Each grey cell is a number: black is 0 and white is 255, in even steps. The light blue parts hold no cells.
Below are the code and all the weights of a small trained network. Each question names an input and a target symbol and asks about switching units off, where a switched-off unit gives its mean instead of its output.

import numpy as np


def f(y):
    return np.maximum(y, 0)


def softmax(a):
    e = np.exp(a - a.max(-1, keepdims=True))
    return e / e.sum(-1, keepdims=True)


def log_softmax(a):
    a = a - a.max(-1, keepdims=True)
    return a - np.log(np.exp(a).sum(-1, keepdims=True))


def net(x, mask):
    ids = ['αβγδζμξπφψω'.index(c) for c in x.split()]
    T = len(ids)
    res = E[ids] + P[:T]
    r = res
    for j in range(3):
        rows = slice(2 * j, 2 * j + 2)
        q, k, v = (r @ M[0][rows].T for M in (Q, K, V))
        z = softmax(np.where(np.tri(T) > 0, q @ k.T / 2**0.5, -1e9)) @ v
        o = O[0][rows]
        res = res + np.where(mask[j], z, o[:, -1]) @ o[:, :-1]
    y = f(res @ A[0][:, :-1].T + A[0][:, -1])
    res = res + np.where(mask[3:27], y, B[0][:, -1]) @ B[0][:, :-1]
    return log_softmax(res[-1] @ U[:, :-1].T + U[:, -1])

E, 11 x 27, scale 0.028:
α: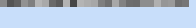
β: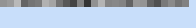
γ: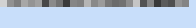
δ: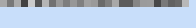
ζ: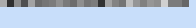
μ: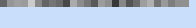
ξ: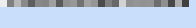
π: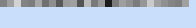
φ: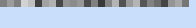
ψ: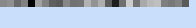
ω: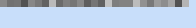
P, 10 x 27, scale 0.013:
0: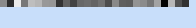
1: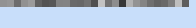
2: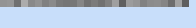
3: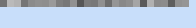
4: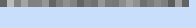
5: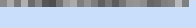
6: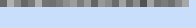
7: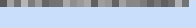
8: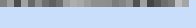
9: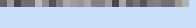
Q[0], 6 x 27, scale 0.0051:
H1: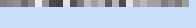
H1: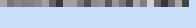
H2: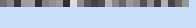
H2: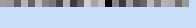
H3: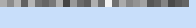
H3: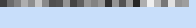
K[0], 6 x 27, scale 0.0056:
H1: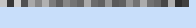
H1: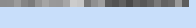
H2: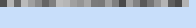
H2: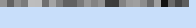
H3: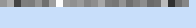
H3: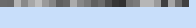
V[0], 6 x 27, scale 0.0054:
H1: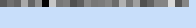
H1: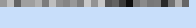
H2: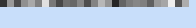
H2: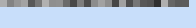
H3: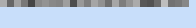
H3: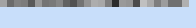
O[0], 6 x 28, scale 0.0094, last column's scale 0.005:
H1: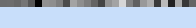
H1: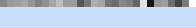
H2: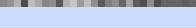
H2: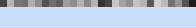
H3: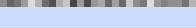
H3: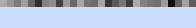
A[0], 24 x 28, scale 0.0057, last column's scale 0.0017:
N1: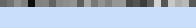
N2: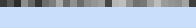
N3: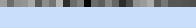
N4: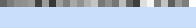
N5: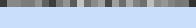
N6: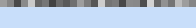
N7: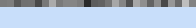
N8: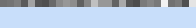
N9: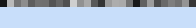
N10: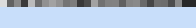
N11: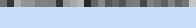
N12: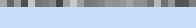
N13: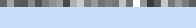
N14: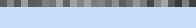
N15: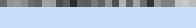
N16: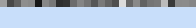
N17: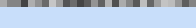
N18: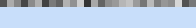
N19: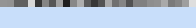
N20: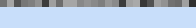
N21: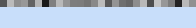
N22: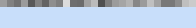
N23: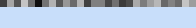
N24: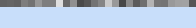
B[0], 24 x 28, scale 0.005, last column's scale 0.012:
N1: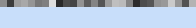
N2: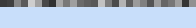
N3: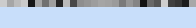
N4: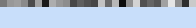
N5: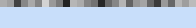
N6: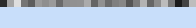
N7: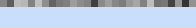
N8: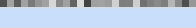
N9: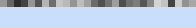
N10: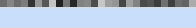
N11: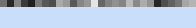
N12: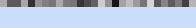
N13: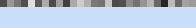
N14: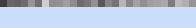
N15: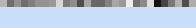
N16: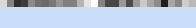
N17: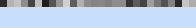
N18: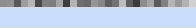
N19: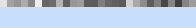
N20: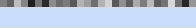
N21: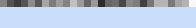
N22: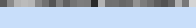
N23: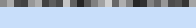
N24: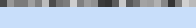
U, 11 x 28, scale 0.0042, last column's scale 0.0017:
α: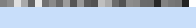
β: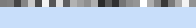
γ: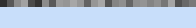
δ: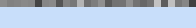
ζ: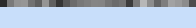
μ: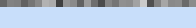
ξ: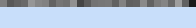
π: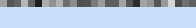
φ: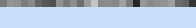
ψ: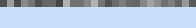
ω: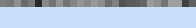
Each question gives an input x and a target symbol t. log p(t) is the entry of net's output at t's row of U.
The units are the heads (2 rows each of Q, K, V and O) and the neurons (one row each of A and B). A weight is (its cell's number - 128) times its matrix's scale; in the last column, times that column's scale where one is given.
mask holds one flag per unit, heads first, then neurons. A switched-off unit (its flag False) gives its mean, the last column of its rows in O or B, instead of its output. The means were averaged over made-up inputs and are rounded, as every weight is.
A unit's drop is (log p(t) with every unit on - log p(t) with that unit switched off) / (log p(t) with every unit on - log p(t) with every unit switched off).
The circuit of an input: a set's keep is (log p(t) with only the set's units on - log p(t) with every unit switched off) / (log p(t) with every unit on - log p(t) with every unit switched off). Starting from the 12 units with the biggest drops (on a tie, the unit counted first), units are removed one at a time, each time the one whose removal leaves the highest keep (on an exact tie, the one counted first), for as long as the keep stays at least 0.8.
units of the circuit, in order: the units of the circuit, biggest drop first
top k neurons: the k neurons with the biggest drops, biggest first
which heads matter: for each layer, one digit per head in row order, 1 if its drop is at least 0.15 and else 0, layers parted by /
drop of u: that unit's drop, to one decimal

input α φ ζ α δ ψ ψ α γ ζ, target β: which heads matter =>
100
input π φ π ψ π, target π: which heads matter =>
011
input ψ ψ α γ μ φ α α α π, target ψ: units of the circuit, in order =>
(H3, N23)
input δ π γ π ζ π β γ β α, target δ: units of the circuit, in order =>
(H1, N1, N21)
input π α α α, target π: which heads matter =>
011
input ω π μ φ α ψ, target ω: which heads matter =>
100
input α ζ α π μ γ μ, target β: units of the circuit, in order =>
(H3, N16)
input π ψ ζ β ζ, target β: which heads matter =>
110
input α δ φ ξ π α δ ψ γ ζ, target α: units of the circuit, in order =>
(N21, N17)
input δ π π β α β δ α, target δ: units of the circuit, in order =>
(H1, N21, N1)
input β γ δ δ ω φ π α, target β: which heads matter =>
010
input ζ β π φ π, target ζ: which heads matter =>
100
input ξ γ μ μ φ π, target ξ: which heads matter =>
010
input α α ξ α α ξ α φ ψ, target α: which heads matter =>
010
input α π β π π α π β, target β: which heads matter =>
010
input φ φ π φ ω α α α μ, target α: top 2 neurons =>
(N4, N19)
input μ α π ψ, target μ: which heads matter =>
011
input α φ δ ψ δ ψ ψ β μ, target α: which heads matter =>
000
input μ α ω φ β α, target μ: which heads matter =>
011
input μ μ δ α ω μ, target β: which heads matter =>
001
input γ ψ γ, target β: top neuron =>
(N13)
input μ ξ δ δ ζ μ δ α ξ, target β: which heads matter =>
011
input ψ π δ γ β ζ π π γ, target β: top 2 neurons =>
(N4, N21)
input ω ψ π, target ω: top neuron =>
(N4)
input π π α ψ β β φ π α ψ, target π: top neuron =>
(N1)
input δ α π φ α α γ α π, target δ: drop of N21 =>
0.4
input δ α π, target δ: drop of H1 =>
0.7
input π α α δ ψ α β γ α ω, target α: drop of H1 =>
0.0
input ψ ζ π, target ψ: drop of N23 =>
0.3
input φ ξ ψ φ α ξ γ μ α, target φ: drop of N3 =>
0.0
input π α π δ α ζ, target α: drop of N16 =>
0.1
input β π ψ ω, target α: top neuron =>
(N21)
